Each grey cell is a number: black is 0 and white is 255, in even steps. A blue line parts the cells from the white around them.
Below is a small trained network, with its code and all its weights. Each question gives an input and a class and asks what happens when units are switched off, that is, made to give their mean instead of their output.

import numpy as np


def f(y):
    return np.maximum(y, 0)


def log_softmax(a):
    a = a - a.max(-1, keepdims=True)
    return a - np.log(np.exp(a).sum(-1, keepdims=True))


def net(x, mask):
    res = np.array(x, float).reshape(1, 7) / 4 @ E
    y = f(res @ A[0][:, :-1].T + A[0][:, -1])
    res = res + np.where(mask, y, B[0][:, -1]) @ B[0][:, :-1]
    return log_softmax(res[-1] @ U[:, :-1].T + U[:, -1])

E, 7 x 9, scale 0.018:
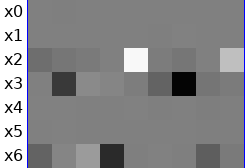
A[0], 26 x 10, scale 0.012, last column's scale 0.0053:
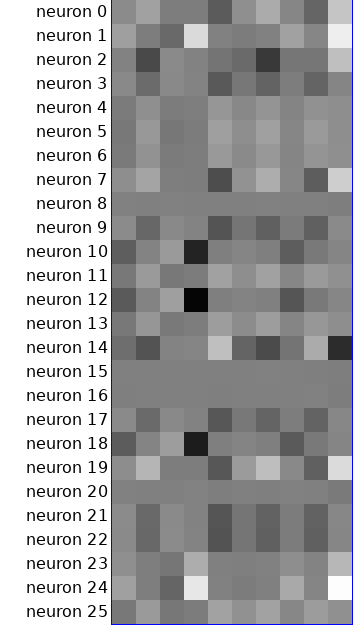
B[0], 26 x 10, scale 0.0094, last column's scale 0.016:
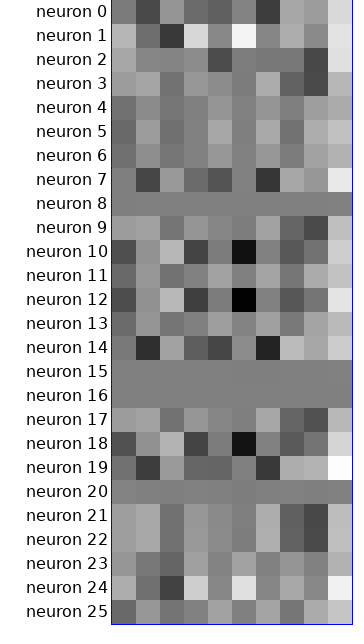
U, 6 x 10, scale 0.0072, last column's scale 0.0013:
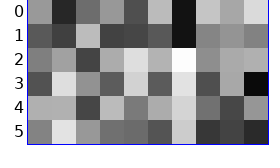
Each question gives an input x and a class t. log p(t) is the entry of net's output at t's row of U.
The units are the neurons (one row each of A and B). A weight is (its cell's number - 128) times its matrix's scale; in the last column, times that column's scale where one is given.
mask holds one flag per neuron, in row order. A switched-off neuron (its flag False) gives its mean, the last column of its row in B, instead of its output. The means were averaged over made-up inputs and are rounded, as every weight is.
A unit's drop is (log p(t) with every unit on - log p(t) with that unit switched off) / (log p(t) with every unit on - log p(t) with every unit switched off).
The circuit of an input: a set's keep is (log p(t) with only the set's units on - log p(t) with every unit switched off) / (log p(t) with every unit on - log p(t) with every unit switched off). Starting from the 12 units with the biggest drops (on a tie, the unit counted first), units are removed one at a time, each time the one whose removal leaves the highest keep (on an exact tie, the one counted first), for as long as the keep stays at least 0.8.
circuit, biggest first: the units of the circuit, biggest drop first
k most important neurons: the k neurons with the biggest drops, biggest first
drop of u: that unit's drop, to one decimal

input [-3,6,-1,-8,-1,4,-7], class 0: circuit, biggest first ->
[neuron 19]
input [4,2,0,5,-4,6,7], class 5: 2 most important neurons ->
[neuron 19; neuron 7]
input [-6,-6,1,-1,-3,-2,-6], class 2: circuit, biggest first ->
[neuron 14; neuron 2]
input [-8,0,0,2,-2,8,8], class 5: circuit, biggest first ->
[neuron 19; neuron 0]
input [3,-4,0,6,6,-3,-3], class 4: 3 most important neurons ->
[neuron 19; neuron 7; neuron 0]
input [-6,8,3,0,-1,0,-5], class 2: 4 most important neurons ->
[neuron 19; neuron 7; neuron 0; neuron 2]
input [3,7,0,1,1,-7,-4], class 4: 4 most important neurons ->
[neuron 19; neuron 7; neuron 14; neuron 0]
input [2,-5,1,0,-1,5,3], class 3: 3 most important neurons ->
[neuron 19; neuron 7; neuron 14]
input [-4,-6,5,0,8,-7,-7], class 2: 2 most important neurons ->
[neuron 19; neuron 7]
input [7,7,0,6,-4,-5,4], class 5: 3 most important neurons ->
[neuron 19; neuron 7; neuron 0]
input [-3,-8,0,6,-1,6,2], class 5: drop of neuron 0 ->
0.1
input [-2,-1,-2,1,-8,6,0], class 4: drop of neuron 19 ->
0.2
